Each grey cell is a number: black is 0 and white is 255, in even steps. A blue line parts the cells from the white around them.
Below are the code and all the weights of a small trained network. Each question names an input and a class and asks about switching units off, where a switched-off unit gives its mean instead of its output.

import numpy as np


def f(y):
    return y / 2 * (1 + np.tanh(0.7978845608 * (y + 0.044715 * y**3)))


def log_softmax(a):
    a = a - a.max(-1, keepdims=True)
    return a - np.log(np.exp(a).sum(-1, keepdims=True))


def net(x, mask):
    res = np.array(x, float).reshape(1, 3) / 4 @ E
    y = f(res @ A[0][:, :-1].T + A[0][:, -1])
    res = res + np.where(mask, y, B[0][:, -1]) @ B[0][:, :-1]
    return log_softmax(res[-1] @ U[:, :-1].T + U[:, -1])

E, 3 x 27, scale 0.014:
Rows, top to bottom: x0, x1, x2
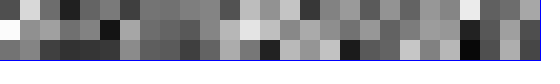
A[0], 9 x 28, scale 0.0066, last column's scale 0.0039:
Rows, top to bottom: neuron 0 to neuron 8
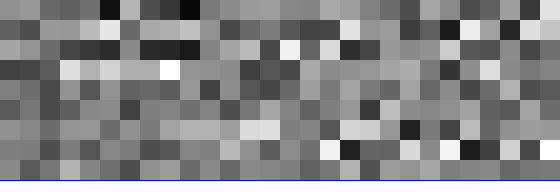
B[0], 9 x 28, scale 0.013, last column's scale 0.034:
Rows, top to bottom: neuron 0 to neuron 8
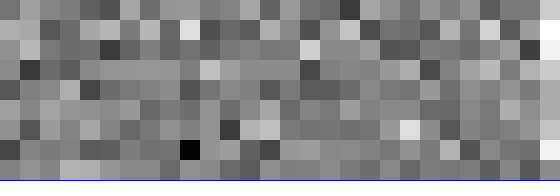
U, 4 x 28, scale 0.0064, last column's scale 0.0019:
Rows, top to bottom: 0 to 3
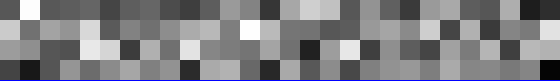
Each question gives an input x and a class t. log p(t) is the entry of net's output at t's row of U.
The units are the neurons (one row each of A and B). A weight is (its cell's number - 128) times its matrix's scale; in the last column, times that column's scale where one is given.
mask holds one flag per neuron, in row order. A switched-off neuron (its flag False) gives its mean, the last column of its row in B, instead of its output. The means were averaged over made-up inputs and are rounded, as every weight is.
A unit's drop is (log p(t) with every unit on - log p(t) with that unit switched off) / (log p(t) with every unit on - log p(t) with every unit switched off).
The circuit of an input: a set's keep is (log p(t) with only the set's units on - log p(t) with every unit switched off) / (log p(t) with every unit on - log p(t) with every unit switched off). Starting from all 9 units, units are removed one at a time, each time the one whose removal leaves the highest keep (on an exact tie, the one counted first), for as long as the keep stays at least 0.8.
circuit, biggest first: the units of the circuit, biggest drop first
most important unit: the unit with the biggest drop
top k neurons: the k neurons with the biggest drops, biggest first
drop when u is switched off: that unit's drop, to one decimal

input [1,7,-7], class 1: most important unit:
neuron 6
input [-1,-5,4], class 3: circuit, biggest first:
neuron 2; neuron 1
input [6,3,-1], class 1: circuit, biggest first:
neuron 7; neuron 1
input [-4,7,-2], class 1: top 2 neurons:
neuron 2; neuron 7
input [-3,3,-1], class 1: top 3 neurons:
neuron 1; neuron 2; neuron 7
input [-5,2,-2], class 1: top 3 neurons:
neuron 1; neuron 7; neuron 4
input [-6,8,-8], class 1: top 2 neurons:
neuron 6; neuron 1
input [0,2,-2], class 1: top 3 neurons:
neuron 1; neuron 7; neuron 3
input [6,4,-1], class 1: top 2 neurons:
neuron 7; neuron 1
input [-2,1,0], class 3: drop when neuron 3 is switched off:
-0.1
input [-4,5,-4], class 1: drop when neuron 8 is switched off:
0.0
